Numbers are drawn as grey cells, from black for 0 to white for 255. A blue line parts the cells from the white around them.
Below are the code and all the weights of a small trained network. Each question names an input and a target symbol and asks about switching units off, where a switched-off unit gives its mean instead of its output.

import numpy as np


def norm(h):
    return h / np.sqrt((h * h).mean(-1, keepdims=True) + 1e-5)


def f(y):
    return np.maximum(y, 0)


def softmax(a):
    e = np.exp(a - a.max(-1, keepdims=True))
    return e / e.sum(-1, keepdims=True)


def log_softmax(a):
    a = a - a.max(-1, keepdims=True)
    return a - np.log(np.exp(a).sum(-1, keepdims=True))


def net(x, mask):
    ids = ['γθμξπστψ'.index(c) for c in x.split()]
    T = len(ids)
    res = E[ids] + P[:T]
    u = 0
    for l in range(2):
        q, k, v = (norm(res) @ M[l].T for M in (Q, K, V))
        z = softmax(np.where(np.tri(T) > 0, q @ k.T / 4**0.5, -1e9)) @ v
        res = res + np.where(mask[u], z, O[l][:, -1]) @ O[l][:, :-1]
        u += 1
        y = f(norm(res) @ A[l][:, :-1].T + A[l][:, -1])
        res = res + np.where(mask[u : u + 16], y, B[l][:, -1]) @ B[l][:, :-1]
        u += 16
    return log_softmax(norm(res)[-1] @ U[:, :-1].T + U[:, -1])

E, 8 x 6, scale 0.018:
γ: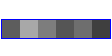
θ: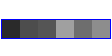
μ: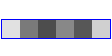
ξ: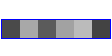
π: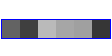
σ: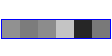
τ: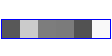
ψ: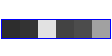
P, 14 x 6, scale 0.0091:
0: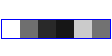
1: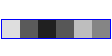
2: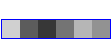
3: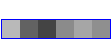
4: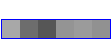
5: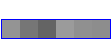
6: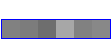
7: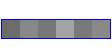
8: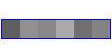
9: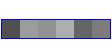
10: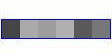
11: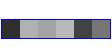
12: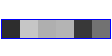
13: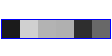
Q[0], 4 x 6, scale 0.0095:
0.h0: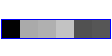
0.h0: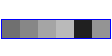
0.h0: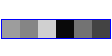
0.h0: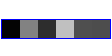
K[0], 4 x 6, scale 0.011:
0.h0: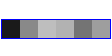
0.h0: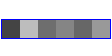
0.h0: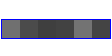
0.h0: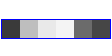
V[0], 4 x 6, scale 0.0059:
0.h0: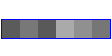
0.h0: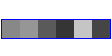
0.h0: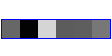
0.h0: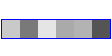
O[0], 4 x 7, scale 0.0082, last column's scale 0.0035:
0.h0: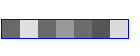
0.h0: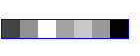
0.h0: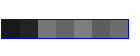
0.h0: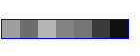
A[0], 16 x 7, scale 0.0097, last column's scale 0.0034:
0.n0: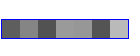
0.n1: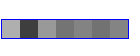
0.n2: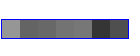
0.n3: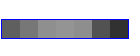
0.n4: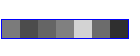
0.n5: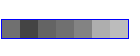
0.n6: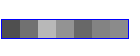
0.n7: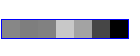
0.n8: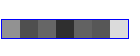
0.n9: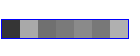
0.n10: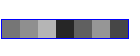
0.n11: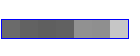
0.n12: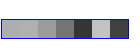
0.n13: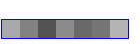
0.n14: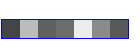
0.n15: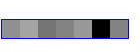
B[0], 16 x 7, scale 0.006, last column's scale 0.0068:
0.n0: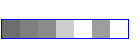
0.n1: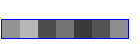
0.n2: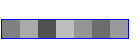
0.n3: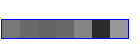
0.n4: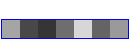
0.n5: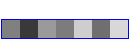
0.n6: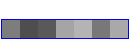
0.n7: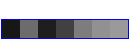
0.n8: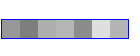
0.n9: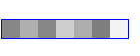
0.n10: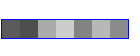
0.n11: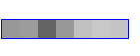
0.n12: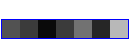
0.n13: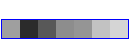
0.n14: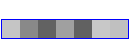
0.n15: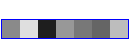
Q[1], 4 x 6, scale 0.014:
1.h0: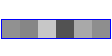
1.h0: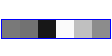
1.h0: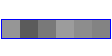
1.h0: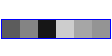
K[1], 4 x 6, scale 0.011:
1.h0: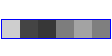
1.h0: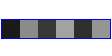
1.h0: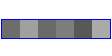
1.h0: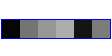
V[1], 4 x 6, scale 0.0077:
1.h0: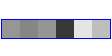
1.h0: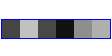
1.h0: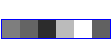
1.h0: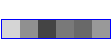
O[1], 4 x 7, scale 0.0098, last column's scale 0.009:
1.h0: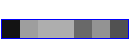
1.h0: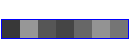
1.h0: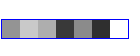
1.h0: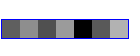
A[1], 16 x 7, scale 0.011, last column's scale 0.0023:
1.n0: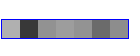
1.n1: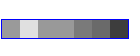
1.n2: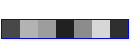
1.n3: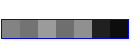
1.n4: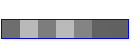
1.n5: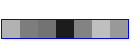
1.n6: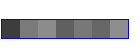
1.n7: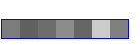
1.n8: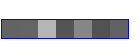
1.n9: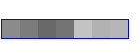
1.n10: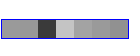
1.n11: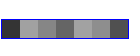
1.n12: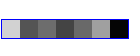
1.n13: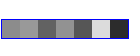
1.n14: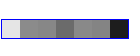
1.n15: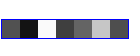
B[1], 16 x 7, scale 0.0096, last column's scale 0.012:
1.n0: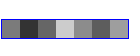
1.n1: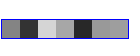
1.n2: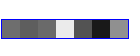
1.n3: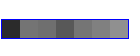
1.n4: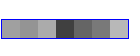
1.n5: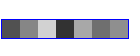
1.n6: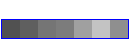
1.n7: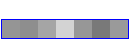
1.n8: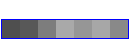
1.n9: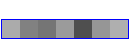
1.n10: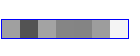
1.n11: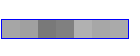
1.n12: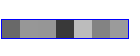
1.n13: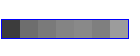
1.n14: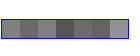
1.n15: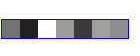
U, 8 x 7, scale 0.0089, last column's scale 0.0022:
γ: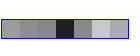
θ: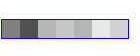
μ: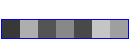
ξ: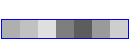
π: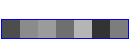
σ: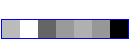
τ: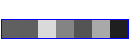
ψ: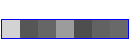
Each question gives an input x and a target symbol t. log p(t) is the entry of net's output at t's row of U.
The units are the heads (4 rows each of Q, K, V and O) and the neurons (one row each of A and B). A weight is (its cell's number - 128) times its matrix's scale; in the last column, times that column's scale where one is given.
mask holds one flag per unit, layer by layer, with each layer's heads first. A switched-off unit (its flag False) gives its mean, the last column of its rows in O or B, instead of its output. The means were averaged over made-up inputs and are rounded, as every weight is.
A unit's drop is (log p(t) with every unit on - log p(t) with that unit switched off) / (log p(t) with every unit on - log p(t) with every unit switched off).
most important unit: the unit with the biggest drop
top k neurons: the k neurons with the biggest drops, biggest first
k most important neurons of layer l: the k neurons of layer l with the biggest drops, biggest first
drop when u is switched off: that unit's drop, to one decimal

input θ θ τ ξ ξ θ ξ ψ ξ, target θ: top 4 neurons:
[0.n0, 1.n1, 1.n10, 0.n14]
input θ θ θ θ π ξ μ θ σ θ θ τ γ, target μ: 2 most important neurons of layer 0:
[0.n0, 0.n15]
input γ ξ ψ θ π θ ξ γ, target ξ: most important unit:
1.n1
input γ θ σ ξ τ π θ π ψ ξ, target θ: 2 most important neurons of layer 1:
[1.n10, 1.n1]
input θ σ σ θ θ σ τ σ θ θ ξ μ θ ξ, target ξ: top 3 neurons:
[1.n1, 1.n4, 0.n12]
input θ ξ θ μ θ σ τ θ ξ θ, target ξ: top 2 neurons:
[1.n4, 0.n13]
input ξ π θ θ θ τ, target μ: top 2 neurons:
[0.n12, 1.n2]
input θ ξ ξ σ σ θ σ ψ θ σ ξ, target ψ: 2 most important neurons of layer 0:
[0.n5, 0.n11]
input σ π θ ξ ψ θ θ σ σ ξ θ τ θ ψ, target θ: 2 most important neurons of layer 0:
[0.n6, 0.n10]
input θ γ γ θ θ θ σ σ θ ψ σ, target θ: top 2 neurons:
[0.n13, 0.n0]
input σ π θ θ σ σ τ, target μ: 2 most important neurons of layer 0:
[0.n12, 0.n13]
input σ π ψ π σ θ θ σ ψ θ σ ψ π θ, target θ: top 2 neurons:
[0.n0, 0.n13]
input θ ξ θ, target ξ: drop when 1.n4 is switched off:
0.1
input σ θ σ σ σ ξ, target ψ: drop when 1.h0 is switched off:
0.6
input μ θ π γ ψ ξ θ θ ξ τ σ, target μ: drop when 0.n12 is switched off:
0.2
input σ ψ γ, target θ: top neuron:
[0.n10]
